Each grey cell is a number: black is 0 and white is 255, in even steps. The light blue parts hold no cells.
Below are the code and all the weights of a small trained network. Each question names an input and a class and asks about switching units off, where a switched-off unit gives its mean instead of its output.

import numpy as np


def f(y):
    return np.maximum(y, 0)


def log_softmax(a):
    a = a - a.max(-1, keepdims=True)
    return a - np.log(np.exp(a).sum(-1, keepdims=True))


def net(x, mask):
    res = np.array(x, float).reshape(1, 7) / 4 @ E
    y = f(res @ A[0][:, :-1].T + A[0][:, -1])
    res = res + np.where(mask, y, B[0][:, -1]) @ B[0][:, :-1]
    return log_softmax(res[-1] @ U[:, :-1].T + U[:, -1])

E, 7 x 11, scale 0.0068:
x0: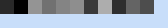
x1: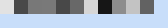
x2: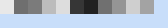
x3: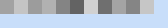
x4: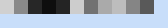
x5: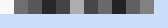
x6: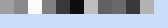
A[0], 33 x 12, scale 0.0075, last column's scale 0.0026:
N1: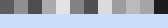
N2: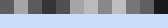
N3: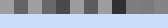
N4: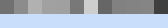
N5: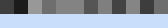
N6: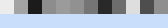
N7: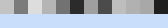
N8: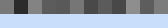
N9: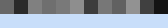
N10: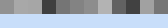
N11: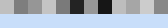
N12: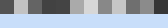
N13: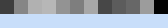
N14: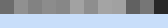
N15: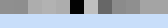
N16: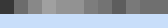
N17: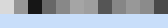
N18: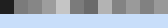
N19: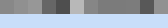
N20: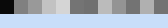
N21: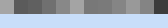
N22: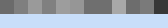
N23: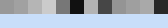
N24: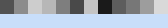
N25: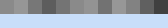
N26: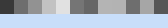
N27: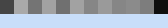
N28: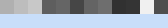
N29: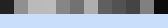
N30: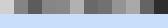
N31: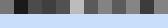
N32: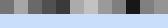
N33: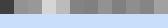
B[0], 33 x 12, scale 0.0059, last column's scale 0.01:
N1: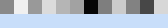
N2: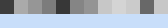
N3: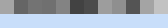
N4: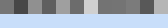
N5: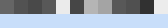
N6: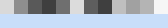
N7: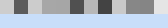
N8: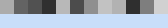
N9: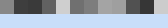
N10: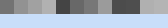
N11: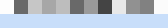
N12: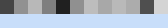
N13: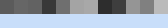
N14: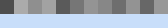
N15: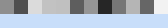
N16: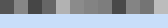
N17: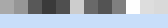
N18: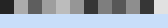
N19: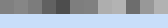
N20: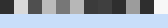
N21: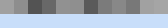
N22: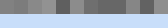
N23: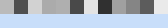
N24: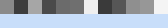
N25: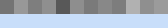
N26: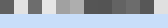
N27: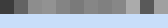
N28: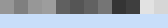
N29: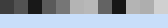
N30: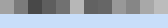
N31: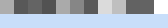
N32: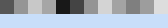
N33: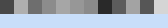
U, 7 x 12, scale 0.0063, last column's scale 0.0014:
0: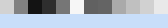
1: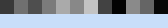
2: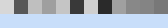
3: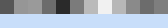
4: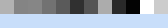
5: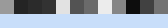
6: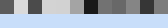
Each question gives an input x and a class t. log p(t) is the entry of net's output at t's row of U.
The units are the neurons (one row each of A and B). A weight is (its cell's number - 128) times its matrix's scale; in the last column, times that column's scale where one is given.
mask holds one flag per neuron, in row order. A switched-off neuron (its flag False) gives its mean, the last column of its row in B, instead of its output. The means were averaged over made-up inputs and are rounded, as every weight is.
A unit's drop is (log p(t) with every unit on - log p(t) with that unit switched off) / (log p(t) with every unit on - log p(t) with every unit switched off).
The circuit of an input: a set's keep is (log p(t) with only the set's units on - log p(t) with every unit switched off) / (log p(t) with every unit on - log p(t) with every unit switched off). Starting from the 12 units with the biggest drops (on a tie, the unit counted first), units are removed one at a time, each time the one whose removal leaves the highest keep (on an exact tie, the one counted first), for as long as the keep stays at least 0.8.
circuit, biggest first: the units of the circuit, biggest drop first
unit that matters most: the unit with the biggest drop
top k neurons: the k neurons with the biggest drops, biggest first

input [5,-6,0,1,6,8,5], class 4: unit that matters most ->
N28
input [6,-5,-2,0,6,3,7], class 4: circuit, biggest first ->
[N10, N28]
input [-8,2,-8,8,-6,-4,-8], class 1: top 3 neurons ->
[N29, N20, N13]
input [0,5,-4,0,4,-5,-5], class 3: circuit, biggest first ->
[N12, N2]
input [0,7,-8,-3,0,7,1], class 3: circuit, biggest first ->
[N32, N2]
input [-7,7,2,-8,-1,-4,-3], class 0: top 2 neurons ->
[N6, N17]
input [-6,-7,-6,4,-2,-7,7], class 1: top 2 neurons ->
[N29, N20]
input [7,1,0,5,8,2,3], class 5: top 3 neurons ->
[N31, N8, N3]
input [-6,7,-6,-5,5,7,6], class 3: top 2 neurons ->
[N32, N12]
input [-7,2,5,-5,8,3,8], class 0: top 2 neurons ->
[N17, N6]
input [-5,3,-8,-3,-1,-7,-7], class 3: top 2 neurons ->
[N12, N2]
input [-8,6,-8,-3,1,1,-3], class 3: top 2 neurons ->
[N12, N32]
